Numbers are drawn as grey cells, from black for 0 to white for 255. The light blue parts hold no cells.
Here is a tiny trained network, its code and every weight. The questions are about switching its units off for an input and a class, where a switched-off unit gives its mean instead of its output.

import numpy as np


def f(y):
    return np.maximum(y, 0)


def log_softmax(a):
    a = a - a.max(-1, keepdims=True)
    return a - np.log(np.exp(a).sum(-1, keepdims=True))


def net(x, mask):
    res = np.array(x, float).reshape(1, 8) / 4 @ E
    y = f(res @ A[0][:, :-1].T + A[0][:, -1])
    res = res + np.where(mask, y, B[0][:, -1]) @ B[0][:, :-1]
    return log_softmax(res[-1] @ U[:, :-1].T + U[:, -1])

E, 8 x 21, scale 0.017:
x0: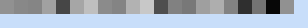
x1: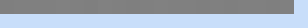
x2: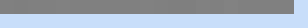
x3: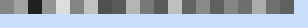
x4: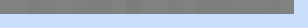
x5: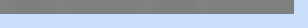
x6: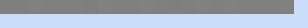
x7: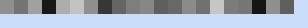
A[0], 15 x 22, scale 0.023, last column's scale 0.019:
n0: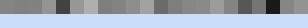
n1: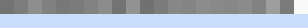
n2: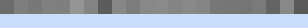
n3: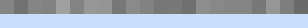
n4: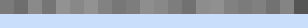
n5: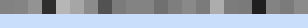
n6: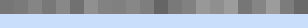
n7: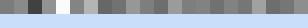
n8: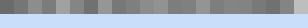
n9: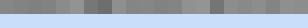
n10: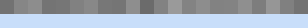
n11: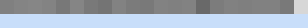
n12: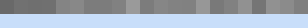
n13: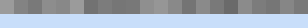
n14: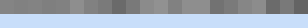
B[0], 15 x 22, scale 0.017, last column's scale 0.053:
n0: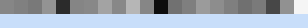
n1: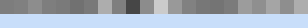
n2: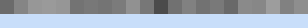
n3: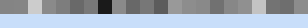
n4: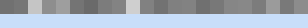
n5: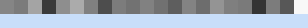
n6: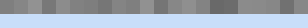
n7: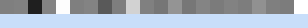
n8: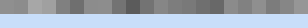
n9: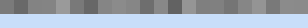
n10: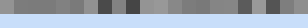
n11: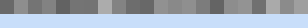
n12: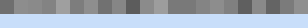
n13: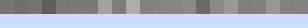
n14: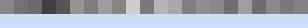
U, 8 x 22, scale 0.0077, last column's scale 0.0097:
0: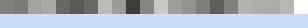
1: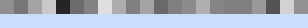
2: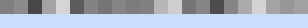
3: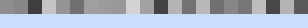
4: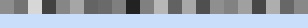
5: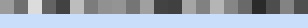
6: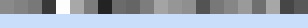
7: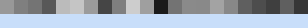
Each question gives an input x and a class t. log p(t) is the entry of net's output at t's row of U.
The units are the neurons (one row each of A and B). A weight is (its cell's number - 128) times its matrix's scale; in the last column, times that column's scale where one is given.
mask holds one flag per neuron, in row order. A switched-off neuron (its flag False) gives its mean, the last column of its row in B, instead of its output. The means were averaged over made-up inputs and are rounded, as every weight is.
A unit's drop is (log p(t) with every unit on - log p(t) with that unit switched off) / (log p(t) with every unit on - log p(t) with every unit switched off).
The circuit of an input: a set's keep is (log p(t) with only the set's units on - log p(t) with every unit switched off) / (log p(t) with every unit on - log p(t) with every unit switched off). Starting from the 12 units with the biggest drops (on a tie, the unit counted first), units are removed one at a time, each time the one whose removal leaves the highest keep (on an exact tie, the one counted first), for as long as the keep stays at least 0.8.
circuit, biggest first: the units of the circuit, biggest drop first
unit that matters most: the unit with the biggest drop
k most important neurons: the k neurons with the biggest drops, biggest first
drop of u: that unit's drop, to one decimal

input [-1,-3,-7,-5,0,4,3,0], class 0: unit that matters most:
n5
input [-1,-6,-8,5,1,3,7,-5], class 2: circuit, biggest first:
(n0; n5)
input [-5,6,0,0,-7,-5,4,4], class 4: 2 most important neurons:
(n7; n0)
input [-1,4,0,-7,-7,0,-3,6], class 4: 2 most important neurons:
(n0; n7)
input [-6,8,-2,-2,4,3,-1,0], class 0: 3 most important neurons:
(n5; n7; n0)
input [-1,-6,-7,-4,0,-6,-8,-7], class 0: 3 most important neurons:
(n7; n0; n5)
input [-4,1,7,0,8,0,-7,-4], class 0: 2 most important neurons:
(n7; n5)
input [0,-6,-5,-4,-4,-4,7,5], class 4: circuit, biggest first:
(n0; n7)
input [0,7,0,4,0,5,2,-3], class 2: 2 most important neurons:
(n0; n5)
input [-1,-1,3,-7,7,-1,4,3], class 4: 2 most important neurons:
(n0; n7)
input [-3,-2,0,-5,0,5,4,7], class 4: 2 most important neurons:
(n7; n0)
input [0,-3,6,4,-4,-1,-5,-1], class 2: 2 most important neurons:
(n0; n5)
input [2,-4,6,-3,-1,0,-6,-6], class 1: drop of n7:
0.7
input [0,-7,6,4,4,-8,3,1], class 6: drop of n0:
1.1
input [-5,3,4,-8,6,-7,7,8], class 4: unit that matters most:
n7
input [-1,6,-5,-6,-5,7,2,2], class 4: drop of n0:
0.5
